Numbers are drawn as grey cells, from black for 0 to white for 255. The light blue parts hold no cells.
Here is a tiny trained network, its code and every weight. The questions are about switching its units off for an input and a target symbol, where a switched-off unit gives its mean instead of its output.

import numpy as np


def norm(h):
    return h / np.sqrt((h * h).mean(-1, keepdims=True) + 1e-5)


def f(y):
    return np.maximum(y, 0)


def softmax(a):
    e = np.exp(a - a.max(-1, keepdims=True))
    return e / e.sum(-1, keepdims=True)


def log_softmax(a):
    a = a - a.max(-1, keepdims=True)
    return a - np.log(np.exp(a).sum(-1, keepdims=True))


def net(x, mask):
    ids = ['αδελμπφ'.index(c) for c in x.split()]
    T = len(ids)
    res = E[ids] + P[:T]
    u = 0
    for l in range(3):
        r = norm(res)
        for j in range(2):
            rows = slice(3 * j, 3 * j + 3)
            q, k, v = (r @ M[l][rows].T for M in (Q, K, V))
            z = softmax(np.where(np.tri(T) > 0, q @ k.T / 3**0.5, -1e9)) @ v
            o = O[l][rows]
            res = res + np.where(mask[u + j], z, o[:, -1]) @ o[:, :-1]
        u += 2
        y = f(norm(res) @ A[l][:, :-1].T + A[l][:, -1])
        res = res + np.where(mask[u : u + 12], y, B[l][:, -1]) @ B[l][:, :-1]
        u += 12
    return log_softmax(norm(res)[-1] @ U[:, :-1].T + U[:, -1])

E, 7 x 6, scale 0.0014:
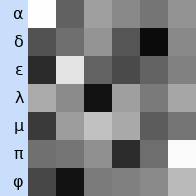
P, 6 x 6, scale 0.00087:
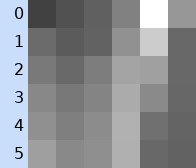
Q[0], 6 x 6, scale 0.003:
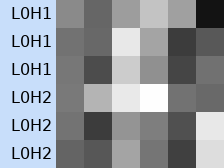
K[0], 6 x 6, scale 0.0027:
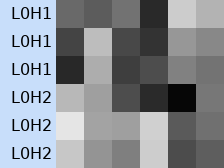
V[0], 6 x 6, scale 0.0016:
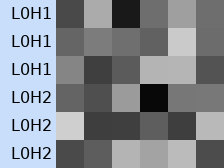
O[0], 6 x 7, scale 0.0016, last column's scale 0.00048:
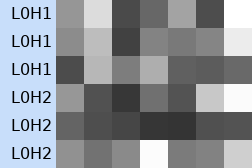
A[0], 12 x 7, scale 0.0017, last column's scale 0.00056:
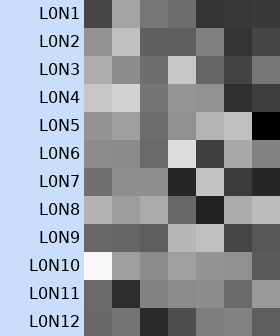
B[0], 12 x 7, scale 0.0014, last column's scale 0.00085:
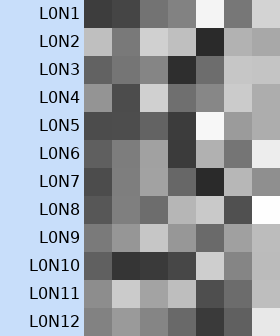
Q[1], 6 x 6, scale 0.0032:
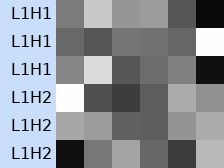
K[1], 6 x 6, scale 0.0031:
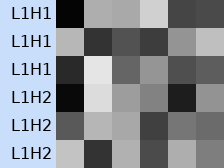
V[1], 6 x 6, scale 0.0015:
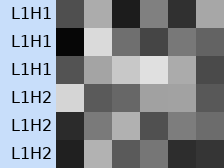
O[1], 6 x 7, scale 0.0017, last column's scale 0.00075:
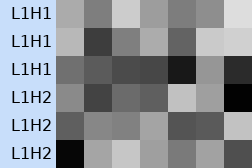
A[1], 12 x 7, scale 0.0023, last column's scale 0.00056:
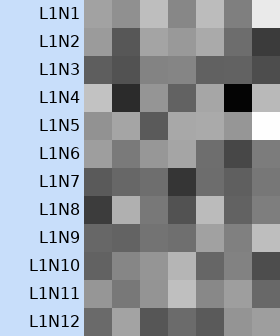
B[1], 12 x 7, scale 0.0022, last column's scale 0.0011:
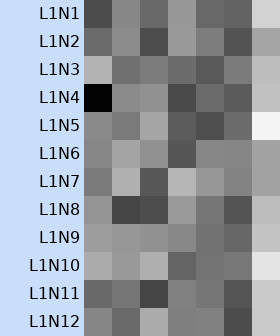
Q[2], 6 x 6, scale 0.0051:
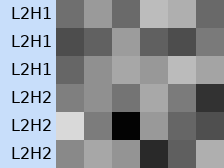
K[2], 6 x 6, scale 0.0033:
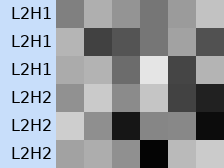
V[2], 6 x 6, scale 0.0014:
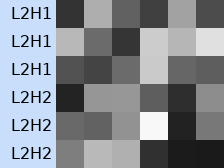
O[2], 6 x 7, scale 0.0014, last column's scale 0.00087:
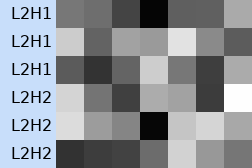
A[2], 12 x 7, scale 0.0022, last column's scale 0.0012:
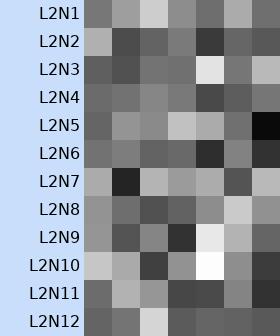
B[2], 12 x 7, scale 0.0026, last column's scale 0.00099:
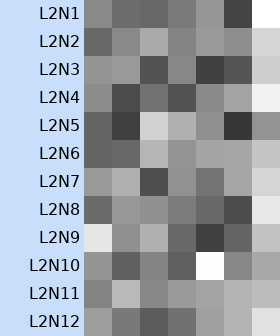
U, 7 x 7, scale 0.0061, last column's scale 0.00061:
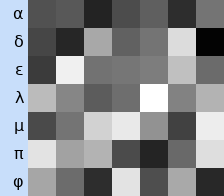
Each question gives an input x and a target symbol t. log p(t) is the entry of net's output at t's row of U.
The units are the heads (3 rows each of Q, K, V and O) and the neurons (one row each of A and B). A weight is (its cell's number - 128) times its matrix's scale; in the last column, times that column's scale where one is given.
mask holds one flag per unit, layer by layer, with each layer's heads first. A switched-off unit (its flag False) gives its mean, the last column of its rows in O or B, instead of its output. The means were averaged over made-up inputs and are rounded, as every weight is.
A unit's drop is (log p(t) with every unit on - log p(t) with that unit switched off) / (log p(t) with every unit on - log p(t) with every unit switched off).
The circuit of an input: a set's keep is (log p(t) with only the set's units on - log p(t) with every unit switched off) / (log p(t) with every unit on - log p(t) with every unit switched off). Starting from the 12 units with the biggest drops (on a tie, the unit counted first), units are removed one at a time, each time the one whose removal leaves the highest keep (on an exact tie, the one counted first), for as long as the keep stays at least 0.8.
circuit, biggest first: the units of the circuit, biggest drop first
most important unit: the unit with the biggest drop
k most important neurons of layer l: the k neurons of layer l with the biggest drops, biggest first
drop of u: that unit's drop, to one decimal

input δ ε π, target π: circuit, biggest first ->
[L2N9]
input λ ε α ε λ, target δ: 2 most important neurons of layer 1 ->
[L1N5, L1N12]
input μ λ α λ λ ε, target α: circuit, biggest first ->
[L0N1, L1N8, L1H2]
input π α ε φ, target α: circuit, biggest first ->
[L1H1, L2N3]
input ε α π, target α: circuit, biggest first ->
[L1H1, L2H2, L1N8]
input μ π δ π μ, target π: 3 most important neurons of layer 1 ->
[L1N10, L1N4, L1N6]
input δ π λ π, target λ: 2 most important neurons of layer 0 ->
[L0N8, L0N3]
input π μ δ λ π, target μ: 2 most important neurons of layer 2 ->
[L2N4, L2N1]
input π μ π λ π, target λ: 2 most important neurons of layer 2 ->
[L2N1, L2N9]
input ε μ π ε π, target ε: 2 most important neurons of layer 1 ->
[L1N1, L1N12]
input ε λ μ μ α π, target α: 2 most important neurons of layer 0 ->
[L0N8, L0N10]
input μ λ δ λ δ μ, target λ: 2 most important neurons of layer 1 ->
[L1N4, L1N10]
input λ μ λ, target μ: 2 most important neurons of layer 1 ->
[L1N5, L1N11]
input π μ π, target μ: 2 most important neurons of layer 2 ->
[L2N1, L2N4]
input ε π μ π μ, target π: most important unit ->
L1H1
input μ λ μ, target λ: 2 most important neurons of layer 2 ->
[L2N12, L2N1]
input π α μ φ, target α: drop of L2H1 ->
0.2
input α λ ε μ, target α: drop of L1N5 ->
0.1
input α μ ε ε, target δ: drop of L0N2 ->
0.3
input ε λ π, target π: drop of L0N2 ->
0.0
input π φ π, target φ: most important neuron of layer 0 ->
[L0N8]
